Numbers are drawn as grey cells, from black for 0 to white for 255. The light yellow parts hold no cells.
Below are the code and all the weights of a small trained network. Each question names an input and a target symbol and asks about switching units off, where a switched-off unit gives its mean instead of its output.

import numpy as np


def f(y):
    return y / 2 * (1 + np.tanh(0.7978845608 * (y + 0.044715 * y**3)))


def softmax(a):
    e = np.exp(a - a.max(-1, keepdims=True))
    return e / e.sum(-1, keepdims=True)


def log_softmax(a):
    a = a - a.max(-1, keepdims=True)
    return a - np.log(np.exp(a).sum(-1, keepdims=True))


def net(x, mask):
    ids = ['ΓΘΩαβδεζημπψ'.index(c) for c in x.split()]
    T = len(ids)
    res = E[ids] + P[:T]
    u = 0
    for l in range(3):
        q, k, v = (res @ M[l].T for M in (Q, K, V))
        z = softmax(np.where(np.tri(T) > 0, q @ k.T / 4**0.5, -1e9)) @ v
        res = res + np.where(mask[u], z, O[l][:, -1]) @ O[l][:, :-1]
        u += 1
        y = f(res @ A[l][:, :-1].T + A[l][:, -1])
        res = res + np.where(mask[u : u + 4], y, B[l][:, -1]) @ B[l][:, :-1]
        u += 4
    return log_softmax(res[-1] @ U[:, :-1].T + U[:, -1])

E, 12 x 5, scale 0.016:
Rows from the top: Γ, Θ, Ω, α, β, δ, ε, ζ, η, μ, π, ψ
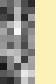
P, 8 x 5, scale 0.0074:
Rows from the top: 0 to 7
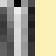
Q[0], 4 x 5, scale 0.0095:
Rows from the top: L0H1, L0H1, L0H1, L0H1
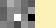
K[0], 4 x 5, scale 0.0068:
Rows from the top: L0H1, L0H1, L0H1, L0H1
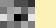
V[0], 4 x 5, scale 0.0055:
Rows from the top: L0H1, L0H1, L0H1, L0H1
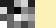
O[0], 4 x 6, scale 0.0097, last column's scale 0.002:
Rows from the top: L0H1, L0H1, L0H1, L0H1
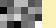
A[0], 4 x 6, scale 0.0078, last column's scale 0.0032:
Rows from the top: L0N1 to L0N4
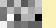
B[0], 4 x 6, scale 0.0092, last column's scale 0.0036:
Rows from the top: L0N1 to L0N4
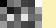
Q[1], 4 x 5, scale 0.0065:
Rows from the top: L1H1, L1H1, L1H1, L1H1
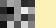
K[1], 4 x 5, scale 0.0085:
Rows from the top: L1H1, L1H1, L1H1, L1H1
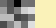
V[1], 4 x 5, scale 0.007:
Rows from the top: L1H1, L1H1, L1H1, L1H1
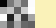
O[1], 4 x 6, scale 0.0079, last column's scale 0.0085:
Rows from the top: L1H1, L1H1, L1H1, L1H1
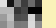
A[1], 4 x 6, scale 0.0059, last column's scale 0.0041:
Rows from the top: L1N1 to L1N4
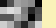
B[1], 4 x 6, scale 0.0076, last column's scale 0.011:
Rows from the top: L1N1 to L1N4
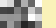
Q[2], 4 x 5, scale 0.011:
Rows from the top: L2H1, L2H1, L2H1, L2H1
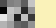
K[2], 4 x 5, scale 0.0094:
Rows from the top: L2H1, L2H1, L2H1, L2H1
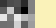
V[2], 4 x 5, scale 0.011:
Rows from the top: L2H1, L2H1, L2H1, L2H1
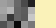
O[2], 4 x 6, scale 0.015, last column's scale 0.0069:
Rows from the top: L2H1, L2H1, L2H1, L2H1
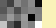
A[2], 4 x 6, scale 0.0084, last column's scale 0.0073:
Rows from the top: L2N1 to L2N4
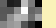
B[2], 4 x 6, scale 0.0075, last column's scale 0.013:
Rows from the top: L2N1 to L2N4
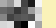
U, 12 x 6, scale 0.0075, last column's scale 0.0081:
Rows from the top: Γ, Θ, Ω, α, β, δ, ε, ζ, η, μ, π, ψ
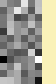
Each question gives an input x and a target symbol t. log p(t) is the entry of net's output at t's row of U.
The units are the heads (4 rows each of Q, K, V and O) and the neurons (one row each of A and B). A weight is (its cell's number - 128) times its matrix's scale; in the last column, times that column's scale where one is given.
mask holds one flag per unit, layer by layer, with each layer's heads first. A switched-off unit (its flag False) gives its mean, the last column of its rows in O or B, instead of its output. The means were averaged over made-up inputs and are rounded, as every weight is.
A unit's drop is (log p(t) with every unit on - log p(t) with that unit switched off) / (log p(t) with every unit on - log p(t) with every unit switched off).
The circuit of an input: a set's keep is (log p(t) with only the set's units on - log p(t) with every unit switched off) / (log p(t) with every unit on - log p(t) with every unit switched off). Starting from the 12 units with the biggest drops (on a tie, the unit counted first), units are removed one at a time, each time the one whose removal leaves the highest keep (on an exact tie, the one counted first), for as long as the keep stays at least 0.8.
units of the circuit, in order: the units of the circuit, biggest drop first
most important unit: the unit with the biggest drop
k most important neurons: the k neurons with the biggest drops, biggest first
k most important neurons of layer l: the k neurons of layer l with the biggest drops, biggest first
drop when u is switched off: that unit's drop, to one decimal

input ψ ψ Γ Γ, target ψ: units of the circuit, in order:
[L2H1; L0H1; L2N4; L1H1]
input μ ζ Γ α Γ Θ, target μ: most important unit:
L1H1
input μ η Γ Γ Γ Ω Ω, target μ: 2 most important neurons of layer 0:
[L0N3; L0N2]
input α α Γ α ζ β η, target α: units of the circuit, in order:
[L1H1; L2H1; L0H1]
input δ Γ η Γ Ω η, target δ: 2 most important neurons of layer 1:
[L1N4; L1N3]
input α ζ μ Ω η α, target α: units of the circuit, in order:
[L1H1; L2H1; L0H1]
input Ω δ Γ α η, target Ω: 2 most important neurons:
[L2N4; L1N1]
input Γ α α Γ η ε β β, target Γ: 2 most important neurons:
[L1N1; L2N1]
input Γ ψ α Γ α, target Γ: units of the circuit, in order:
[L0H1; L2H1; L1N1]
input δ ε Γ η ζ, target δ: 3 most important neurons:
[L1N1; L2N1; L1N4]
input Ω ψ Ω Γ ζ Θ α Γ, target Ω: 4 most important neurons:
[L2N4; L1N1; L2N2; L2N1]
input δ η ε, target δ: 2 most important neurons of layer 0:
[L0N1; L0N3]
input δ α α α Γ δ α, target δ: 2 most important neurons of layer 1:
[L1N1; L1N4]
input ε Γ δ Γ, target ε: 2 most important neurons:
[L2N1; L0N1]
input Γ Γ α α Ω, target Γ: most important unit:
L0H1
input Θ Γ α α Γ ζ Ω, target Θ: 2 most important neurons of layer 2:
[L2N4; L2N2]
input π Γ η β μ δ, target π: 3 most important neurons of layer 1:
[L1N3; L1N2; L1N1]
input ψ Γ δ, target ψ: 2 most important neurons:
[L2N4; L1N3]
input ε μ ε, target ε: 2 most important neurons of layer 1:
[L1N1; L1N4]
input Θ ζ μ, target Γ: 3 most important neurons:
[L0N2; L2N1; L2N4]
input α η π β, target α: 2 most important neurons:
[L0N4; L2N1]
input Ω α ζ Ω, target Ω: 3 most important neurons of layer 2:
[L2N4; L2N1; L2N2]
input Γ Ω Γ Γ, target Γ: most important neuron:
[L1N1]
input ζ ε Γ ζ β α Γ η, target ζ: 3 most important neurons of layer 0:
[L0N3; L0N4; L0N1]
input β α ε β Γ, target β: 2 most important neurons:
[L0N4; L0N1]
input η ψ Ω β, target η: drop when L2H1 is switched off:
0.6
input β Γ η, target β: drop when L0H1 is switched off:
0.2
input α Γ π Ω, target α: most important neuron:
[L0N4]
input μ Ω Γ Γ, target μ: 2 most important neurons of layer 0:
[L0N3; L0N2]
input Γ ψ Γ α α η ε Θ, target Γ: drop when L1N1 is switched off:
0.2
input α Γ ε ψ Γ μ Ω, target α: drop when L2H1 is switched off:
0.7
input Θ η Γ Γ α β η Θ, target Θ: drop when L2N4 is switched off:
0.2
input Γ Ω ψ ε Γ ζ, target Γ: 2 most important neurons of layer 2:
[L2N1; L2N4]
